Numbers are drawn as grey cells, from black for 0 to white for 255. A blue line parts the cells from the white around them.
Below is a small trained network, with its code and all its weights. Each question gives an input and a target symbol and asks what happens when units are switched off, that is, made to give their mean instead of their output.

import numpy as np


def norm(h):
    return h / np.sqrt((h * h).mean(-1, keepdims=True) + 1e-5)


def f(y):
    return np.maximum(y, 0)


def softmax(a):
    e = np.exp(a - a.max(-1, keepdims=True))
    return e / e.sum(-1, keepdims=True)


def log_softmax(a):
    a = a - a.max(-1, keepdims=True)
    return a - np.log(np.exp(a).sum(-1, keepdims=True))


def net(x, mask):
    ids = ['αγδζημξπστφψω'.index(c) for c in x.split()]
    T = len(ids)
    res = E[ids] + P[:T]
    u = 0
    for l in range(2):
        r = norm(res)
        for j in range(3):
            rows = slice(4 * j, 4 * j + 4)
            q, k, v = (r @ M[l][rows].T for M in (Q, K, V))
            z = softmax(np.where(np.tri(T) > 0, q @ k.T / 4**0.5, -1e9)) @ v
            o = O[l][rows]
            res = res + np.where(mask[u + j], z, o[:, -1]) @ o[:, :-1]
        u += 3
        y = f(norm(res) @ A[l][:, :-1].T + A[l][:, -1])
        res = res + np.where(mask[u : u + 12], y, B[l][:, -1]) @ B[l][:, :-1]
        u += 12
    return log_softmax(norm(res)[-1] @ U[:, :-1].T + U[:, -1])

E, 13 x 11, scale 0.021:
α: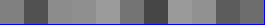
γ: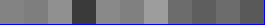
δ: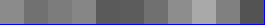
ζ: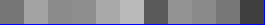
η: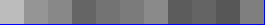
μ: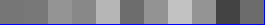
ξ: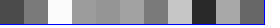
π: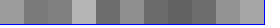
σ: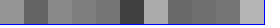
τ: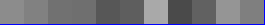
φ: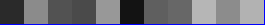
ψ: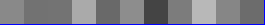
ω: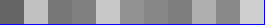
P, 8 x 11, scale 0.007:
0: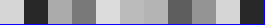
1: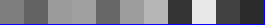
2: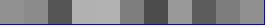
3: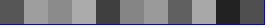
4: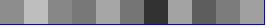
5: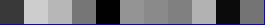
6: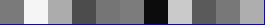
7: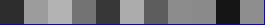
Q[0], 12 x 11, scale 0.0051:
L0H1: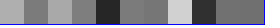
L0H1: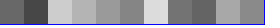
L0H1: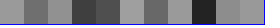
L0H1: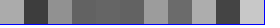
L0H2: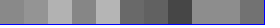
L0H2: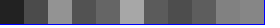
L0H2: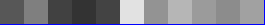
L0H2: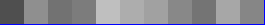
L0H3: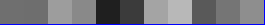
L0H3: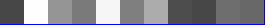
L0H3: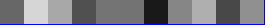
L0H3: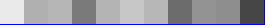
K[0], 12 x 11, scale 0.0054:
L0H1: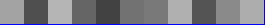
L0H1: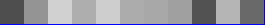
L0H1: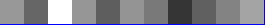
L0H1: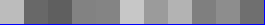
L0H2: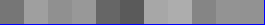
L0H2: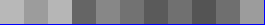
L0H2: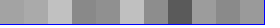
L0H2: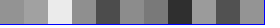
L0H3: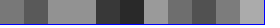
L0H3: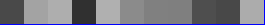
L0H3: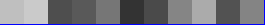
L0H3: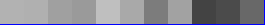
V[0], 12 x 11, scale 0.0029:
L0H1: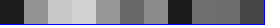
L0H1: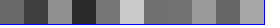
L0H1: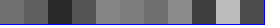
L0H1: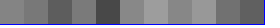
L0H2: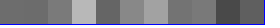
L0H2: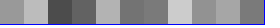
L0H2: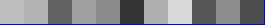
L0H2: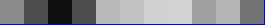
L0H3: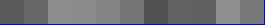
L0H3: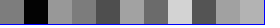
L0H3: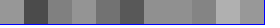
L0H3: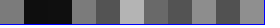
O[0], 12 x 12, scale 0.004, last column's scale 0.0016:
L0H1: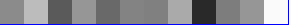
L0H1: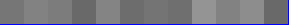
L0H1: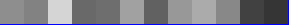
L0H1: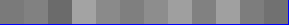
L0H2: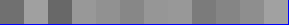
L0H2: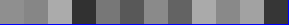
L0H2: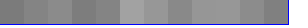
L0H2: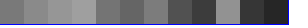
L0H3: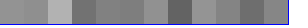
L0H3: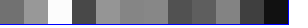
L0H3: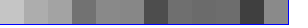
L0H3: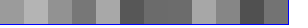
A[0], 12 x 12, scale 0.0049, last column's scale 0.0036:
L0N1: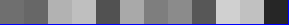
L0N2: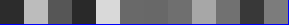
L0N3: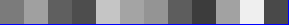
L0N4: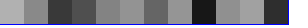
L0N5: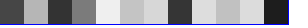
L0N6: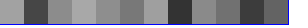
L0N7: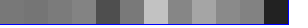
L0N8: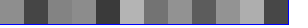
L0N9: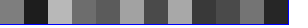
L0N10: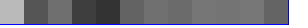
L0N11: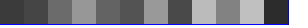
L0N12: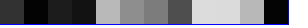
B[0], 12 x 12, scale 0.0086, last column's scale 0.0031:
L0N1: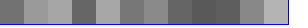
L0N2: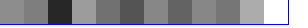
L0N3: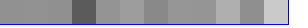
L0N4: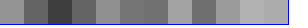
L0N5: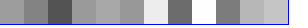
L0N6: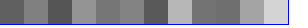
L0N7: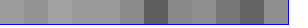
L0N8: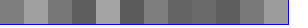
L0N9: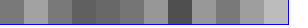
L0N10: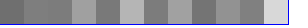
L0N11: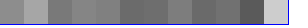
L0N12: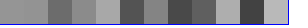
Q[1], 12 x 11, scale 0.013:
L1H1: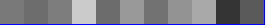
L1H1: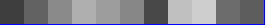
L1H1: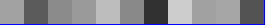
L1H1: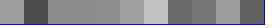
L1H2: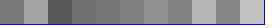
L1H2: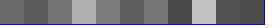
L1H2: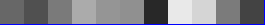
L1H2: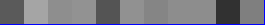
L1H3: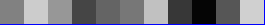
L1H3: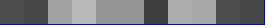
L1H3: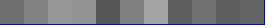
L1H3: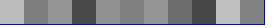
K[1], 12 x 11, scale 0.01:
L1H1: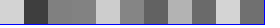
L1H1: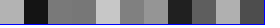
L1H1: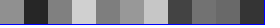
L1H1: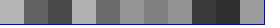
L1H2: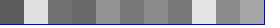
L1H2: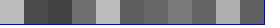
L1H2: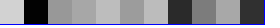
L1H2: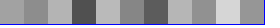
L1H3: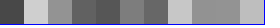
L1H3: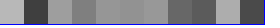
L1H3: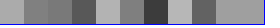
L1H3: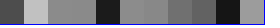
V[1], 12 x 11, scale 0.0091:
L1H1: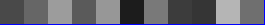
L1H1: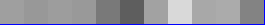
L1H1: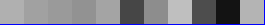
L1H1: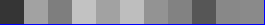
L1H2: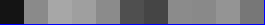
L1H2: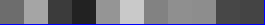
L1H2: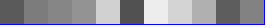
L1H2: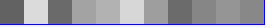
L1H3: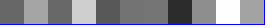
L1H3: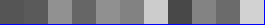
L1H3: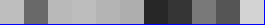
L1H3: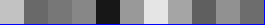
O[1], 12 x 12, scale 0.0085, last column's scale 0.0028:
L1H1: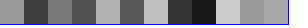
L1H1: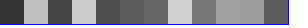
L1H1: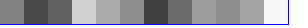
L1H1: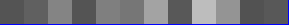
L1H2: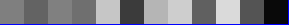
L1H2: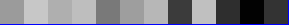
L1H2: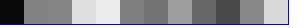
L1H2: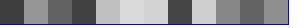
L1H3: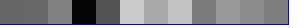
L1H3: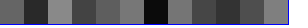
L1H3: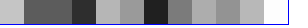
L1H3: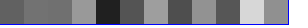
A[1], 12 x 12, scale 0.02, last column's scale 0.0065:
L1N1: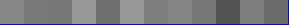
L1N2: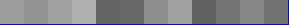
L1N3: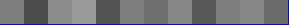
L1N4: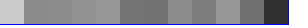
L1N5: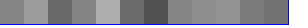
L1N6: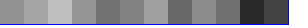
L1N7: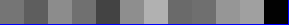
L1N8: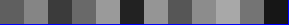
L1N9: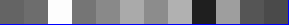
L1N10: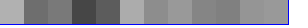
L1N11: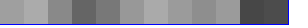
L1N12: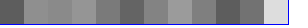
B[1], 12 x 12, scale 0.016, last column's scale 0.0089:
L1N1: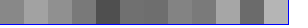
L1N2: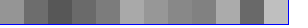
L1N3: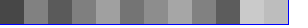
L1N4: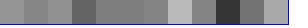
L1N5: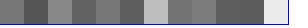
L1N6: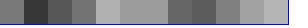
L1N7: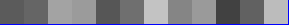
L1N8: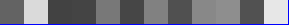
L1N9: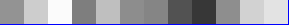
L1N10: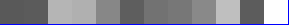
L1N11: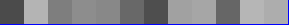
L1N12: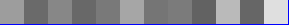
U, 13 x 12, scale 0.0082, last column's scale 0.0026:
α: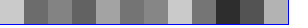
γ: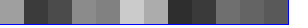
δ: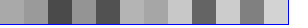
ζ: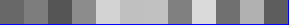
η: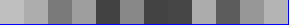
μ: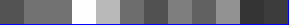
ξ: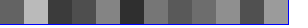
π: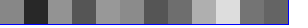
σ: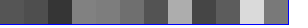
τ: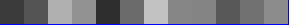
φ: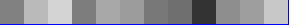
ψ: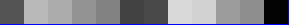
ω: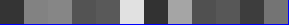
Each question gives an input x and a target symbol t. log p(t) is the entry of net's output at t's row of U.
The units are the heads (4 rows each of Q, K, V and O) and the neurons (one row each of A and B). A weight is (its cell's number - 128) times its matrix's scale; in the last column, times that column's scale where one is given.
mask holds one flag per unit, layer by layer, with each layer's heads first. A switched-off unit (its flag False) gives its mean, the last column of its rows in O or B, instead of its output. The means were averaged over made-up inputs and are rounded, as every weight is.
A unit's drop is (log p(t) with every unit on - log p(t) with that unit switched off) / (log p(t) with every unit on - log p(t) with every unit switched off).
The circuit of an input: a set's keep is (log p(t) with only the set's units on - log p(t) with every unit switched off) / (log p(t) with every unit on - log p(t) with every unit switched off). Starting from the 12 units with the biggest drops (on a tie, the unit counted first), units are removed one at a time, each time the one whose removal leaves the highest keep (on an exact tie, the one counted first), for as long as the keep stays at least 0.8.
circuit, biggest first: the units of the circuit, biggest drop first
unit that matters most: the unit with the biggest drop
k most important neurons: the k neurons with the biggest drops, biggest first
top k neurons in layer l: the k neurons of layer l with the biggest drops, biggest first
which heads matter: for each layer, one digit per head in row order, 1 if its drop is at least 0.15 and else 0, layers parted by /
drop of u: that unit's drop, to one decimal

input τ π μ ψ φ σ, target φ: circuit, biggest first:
[L1H3, L1N9]
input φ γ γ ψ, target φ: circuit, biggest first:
[L0N12, L1H3, L1N9]
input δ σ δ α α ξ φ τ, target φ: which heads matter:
000 / 001
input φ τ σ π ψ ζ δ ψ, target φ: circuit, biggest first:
[L0N12, L1N9, L1H3]
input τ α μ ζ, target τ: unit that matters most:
L1H3
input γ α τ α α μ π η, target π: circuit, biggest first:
[L1H3, L1N10]
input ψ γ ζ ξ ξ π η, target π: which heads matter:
000 / 000
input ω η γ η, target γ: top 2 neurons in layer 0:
[L0N5, L0N4]
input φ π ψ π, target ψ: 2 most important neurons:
[L0N12, L1N11]
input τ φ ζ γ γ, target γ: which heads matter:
000 / 010
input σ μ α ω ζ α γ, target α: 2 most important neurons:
[L0N5, L1N4]
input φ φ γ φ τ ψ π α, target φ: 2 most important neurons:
[L0N12, L1N9]
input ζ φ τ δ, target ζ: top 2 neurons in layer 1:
[L1N6, L1N11]
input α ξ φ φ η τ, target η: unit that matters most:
L0N12
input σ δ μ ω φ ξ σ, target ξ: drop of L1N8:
0.4
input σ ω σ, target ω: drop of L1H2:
0.2
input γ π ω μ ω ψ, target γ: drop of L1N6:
0.3
